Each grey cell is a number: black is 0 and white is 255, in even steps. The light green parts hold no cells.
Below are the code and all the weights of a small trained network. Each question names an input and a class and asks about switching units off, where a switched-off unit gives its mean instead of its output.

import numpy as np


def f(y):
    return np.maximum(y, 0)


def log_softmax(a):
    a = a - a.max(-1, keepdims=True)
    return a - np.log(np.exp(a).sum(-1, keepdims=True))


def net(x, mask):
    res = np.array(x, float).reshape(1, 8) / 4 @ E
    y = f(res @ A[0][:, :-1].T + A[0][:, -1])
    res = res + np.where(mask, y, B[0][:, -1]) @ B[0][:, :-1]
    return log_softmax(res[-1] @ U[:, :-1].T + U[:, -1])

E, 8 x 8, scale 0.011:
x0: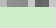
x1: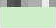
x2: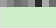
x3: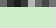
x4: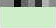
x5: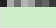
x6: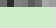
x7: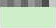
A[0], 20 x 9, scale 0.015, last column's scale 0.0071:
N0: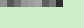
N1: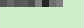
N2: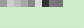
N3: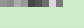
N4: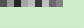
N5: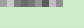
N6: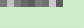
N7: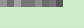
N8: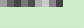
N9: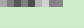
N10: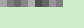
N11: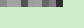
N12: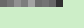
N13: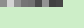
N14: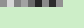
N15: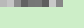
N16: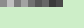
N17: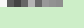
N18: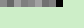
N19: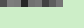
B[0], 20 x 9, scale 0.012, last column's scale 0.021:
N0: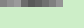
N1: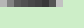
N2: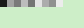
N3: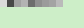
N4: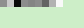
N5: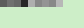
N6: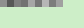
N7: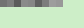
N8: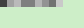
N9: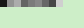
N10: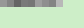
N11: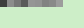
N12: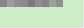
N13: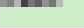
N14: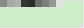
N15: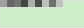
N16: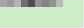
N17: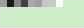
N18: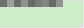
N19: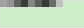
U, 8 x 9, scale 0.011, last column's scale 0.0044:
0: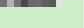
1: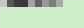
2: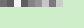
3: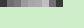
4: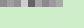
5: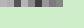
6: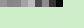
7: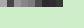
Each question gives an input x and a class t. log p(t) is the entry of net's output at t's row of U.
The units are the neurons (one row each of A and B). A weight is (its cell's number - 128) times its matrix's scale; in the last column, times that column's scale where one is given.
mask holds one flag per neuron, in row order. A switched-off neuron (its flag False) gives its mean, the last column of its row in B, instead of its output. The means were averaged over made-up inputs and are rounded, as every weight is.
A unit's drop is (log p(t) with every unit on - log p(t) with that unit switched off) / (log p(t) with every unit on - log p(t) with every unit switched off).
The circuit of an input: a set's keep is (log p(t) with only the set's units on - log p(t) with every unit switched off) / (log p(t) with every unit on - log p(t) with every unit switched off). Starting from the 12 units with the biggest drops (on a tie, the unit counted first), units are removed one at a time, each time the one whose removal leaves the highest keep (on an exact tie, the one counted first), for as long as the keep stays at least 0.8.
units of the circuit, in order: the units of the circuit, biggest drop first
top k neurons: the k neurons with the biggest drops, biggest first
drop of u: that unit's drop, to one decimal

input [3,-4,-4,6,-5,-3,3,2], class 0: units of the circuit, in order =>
N17
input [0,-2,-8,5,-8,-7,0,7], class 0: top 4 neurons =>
N1; N2; N17; N19
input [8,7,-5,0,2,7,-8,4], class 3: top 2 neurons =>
N2; N1
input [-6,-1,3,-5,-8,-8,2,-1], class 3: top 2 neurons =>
N2; N14
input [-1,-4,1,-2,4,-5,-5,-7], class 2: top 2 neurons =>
N4; N1
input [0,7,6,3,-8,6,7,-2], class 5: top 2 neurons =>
N2; N17
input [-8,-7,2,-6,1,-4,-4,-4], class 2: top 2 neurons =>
N4; N13
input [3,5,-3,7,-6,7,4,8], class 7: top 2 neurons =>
N17; N4
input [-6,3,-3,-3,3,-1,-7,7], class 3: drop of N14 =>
0.1
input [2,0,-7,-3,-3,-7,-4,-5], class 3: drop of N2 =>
0.2
